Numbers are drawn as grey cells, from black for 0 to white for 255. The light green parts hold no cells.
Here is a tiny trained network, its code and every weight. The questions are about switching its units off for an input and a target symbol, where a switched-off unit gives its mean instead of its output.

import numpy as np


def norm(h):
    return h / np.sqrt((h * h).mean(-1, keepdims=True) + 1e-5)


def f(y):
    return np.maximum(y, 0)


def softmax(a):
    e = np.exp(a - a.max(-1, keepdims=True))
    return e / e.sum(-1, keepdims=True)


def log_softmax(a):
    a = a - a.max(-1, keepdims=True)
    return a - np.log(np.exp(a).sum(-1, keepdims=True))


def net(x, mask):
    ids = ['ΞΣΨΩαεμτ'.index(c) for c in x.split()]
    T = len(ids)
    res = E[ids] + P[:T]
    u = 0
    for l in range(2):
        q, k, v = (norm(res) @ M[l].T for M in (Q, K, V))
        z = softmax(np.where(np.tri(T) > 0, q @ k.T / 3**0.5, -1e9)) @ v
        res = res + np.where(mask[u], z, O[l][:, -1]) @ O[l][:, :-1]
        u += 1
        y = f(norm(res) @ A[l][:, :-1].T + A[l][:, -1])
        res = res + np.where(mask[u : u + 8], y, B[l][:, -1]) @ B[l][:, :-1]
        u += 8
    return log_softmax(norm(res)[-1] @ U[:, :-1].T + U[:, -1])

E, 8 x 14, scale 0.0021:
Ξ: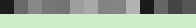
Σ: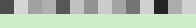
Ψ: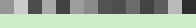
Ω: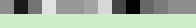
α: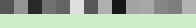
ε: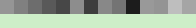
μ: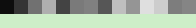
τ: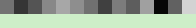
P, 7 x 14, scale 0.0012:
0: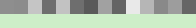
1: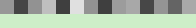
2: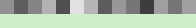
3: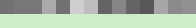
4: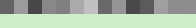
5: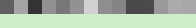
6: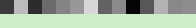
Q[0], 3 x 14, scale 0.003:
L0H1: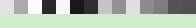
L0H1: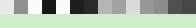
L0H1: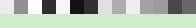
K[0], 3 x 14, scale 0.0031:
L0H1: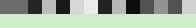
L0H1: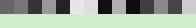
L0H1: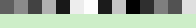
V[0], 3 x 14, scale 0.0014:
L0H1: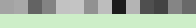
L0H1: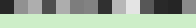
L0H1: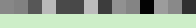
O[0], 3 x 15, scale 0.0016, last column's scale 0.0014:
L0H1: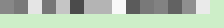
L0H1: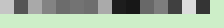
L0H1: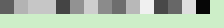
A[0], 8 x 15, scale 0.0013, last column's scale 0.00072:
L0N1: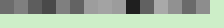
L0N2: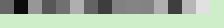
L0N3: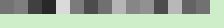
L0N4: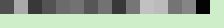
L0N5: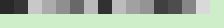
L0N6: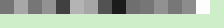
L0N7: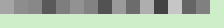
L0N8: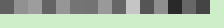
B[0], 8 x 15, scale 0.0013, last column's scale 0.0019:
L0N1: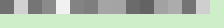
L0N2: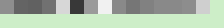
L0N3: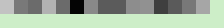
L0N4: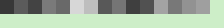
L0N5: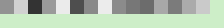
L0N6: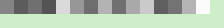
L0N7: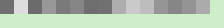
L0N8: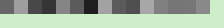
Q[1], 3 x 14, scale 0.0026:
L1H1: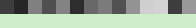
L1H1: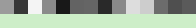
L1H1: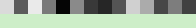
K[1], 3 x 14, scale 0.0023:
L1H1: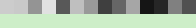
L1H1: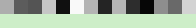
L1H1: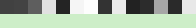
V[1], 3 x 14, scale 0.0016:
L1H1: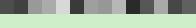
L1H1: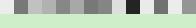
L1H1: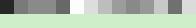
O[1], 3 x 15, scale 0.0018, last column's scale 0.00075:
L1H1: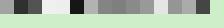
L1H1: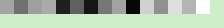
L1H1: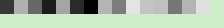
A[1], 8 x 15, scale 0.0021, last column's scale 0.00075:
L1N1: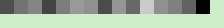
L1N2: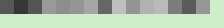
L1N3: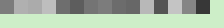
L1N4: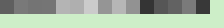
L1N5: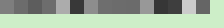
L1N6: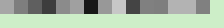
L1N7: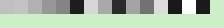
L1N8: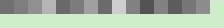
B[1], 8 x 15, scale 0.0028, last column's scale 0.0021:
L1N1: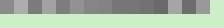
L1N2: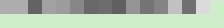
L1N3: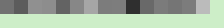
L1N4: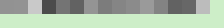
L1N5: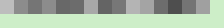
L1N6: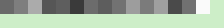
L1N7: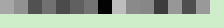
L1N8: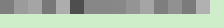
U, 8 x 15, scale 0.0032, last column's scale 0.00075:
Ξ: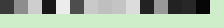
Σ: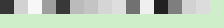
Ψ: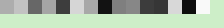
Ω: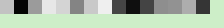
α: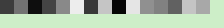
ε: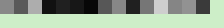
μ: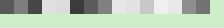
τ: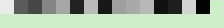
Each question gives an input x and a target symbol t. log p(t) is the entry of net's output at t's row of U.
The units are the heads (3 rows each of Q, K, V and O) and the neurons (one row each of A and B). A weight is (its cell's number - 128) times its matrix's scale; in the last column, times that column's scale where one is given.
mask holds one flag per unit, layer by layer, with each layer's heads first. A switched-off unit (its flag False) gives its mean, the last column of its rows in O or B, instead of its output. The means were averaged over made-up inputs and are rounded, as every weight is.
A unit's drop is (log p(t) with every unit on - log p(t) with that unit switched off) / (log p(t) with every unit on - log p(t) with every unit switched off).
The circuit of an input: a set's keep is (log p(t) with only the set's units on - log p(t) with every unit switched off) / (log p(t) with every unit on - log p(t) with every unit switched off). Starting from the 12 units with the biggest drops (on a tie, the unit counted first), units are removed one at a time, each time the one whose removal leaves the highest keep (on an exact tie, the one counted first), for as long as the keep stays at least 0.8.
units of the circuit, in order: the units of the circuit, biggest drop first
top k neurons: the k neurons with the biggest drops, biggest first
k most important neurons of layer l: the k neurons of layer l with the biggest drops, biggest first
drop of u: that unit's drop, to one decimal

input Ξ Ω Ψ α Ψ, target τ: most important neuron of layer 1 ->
(L1N7)
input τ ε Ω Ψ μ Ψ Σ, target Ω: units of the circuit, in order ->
(L0H1; L1H1)
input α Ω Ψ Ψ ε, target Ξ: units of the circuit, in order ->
(L1H1; L0H1; L0N1)
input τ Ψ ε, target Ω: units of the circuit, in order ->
(L1H1; L0H1)
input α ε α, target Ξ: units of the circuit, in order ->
(L0H1; L1H1; L1N4)
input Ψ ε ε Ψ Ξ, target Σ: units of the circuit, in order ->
(L0H1; L1H1)
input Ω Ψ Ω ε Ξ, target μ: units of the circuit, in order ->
(L1H1; L1N2)
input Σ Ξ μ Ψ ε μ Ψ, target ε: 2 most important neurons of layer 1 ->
(L1N6; L1N2)
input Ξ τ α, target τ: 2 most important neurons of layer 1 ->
(L1N7; L1N5)
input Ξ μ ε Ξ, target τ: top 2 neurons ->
(L1N7; L1N5)
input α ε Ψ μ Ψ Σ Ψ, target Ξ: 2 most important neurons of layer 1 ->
(L1N4; L1N2)
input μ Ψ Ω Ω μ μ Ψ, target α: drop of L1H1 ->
0.3
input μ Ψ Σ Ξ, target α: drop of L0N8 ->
0.1
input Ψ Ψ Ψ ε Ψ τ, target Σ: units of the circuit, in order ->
(L0H1)
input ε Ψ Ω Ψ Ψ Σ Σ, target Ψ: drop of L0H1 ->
0.7
